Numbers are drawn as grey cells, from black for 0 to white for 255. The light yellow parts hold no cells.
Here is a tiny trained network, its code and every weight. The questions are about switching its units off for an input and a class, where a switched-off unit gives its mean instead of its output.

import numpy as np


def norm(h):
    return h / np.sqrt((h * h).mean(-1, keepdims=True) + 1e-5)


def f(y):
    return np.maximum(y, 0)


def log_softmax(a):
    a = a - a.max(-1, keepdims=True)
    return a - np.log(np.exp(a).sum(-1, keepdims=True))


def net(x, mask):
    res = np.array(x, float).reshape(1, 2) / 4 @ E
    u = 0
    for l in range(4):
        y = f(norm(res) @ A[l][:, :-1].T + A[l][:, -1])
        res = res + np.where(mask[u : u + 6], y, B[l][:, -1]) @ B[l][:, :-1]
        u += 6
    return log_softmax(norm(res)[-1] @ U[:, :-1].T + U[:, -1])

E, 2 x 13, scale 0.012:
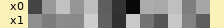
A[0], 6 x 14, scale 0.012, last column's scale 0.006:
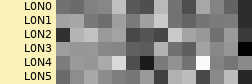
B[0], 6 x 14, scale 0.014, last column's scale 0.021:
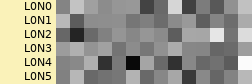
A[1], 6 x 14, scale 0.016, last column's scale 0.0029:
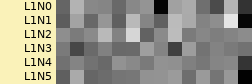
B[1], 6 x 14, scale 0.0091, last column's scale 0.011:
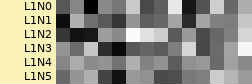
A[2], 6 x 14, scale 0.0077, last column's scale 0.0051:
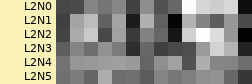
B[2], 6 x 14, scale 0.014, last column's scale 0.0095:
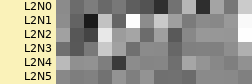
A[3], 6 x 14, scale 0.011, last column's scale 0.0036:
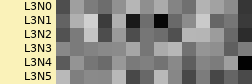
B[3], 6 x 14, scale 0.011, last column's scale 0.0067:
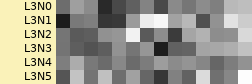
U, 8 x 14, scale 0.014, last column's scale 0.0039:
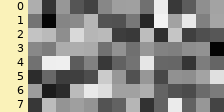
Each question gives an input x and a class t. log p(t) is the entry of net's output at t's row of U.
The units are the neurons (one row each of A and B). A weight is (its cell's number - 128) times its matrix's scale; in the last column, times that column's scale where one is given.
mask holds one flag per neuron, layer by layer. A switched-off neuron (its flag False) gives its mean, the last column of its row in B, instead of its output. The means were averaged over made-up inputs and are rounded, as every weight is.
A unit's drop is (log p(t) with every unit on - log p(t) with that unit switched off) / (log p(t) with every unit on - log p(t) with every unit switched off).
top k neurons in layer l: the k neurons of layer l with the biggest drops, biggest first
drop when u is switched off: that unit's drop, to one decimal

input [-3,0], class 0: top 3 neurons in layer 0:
L0N0, L0N5, L0N2
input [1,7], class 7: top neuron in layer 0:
L0N4
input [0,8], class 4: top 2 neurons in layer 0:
L0N0, L0N2
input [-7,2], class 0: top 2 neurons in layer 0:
L0N0, L0N5
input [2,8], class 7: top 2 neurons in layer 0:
L0N0, L0N4
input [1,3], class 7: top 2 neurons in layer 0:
L0N0, L0N4
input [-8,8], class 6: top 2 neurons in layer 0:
L0N4, L0N1
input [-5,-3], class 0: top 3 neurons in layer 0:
L0N0, L0N5, L0N2
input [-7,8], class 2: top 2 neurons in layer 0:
L0N2, L0N4
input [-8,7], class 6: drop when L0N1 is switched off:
0.1
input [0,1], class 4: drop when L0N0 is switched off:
0.1
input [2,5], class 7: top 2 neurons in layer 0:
L0N0, L0N3
